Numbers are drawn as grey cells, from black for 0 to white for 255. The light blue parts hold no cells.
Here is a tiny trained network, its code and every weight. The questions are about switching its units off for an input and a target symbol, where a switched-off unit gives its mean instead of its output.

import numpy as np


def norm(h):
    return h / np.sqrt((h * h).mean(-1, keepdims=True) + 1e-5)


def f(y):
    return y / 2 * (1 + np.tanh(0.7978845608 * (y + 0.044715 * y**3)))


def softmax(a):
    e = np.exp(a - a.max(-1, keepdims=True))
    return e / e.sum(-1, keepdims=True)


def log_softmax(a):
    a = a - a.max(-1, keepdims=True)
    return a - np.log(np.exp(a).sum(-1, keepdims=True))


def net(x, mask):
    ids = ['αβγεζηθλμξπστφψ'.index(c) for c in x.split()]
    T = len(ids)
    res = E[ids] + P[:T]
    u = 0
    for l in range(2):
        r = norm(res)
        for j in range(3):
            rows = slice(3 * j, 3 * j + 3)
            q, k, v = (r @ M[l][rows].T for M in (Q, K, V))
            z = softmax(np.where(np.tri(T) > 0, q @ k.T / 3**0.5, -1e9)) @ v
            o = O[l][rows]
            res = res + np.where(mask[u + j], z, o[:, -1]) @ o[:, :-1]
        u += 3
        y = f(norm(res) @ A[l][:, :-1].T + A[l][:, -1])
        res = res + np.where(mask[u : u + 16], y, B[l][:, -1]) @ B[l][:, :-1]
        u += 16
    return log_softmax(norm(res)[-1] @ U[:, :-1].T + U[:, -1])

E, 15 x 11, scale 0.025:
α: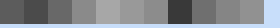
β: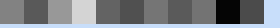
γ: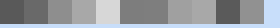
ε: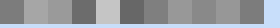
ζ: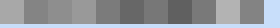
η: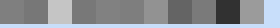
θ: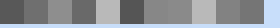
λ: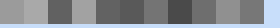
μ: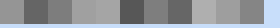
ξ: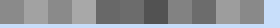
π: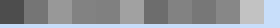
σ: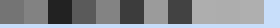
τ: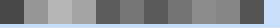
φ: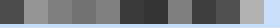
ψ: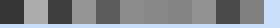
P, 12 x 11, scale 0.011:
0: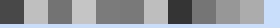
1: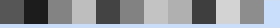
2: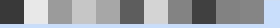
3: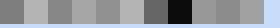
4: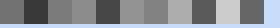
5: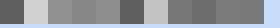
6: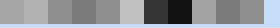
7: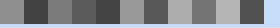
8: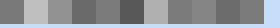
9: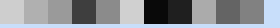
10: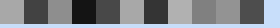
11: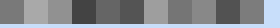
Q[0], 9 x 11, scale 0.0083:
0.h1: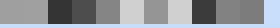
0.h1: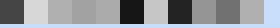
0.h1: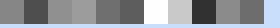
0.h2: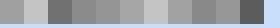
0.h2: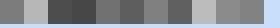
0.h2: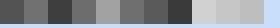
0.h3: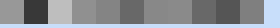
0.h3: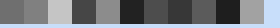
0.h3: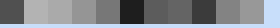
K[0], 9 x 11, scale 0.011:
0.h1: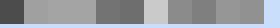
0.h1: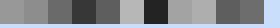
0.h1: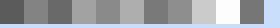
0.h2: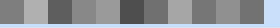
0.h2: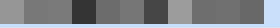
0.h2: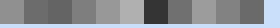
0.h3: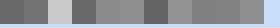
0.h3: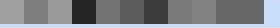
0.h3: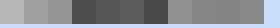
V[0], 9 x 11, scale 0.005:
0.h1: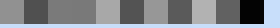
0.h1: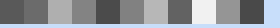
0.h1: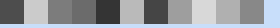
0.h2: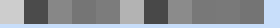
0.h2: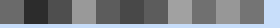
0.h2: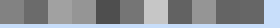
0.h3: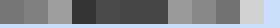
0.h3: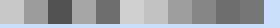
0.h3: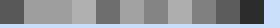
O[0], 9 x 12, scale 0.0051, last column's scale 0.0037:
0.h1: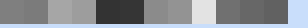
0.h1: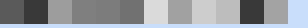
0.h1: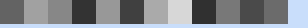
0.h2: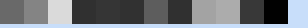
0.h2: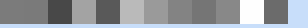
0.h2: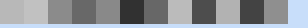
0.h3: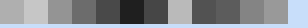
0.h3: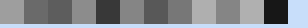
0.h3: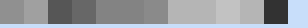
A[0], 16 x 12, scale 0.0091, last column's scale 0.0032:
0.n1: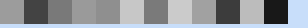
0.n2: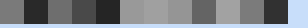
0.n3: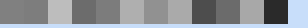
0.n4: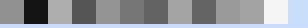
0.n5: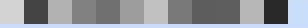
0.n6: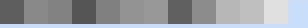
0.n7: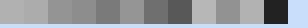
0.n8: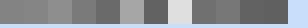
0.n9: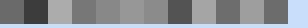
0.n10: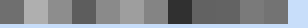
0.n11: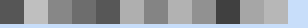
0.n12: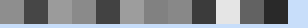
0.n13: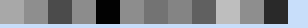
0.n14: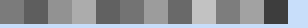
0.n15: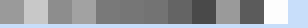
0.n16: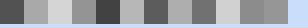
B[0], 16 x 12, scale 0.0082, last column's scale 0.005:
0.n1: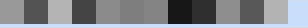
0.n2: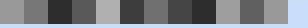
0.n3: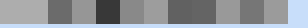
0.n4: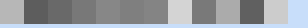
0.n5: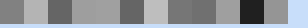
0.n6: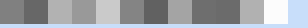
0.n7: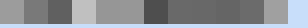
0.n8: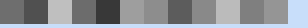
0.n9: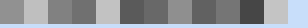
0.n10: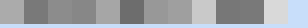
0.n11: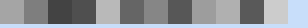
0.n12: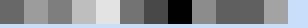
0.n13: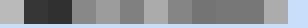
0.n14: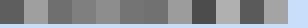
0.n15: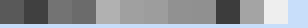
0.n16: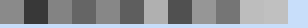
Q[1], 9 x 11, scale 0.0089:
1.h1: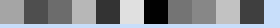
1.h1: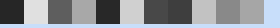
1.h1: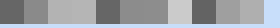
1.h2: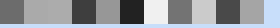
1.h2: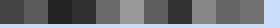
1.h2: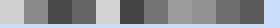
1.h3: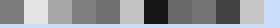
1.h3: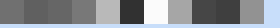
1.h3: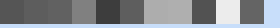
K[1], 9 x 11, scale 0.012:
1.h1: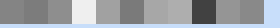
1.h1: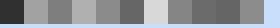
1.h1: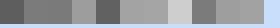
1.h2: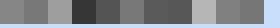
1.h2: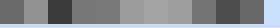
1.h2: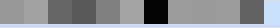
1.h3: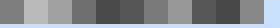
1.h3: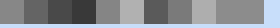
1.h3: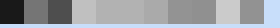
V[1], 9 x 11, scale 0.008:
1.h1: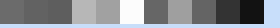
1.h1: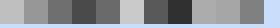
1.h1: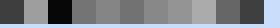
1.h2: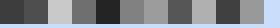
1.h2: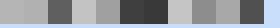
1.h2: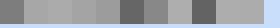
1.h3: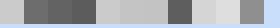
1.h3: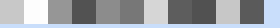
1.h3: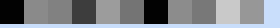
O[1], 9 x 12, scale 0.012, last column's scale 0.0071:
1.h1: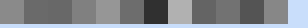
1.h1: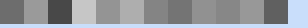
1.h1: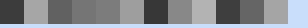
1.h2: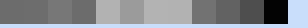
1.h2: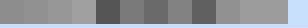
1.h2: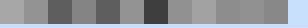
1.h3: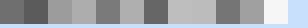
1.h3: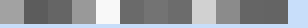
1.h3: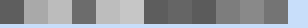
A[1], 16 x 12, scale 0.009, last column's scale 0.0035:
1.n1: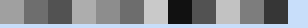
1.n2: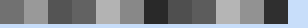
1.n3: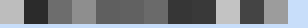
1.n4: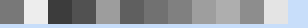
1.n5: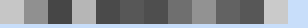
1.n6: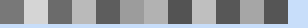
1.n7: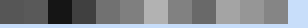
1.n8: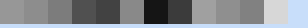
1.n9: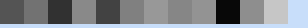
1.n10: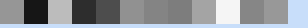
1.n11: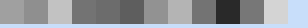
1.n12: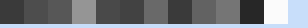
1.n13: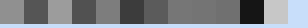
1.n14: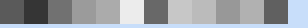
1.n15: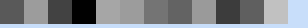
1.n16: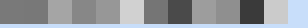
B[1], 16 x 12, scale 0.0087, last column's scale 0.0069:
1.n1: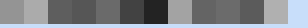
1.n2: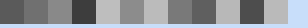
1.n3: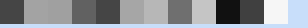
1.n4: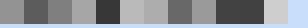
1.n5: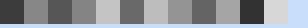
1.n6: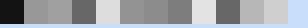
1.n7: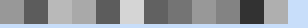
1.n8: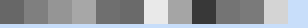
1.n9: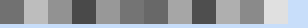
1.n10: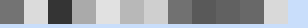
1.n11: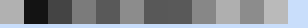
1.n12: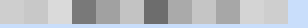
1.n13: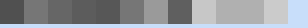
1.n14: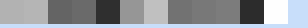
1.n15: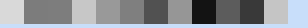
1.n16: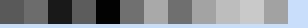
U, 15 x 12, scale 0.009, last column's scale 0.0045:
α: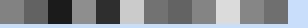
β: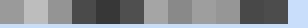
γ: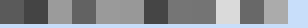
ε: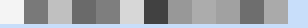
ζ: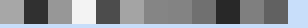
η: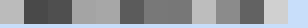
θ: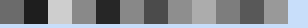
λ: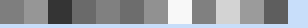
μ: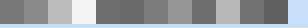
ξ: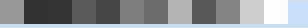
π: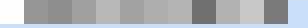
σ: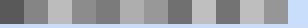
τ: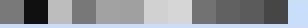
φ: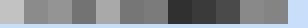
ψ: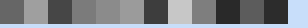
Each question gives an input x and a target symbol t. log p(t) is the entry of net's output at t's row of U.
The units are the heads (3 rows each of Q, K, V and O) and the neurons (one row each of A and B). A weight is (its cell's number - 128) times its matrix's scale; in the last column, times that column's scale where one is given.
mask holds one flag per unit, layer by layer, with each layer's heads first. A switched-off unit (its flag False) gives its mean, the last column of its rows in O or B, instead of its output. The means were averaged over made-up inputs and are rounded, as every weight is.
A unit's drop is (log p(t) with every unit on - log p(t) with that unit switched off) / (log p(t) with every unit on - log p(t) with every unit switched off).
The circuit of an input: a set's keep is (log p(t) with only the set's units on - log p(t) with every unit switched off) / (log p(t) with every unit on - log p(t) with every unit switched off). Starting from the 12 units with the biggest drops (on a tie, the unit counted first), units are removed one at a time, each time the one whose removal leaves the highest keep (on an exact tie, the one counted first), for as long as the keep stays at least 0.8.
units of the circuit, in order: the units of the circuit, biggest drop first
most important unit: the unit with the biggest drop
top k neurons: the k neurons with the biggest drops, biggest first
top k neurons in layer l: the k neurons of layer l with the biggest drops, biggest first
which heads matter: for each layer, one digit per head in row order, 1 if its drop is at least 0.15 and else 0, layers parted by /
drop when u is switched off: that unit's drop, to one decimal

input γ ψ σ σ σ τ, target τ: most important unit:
1.h2
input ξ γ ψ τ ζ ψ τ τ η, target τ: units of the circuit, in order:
[1.h2; 0.n16]
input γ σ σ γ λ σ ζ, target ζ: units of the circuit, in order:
[0.n15; 1.h3; 0.n7]
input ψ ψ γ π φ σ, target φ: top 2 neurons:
[0.n6; 1.n15]
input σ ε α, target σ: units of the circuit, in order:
[1.h1; 1.n6]
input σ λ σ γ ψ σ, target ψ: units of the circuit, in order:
[1.h1; 0.n11; 0.n6]
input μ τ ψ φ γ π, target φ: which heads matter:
100 / 001
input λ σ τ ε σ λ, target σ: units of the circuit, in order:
[1.n6; 1.h1]
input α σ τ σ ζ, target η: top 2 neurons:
[0.n12; 0.n13]
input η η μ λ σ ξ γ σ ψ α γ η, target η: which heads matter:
000 / 100
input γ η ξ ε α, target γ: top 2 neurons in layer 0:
[0.n9; 0.n12]
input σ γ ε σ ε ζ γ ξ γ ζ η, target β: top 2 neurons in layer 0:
[0.n11; 0.n5]
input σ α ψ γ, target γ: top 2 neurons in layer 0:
[0.n1; 0.n9]
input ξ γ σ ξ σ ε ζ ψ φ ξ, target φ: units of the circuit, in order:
[1.h3]
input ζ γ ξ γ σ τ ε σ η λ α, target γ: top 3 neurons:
[0.n2; 0.n9; 1.n2]
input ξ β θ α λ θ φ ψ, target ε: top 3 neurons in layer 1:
[1.n12; 1.n7; 1.n15]
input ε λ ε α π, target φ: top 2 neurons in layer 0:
[0.n16; 0.n12]
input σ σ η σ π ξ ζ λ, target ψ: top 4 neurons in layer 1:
[1.n1; 1.n3; 1.n9; 1.n5]
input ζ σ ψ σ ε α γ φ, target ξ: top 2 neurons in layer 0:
[0.n4; 0.n12]
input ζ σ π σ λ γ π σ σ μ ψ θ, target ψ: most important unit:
1.h1
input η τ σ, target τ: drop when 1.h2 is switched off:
0.8
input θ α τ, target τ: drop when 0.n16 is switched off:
1.6
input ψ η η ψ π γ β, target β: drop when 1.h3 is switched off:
0.8
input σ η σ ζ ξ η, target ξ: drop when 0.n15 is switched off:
0.3
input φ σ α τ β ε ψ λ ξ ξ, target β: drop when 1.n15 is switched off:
0.0
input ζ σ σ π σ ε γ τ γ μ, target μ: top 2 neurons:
[1.n8; 0.n9]
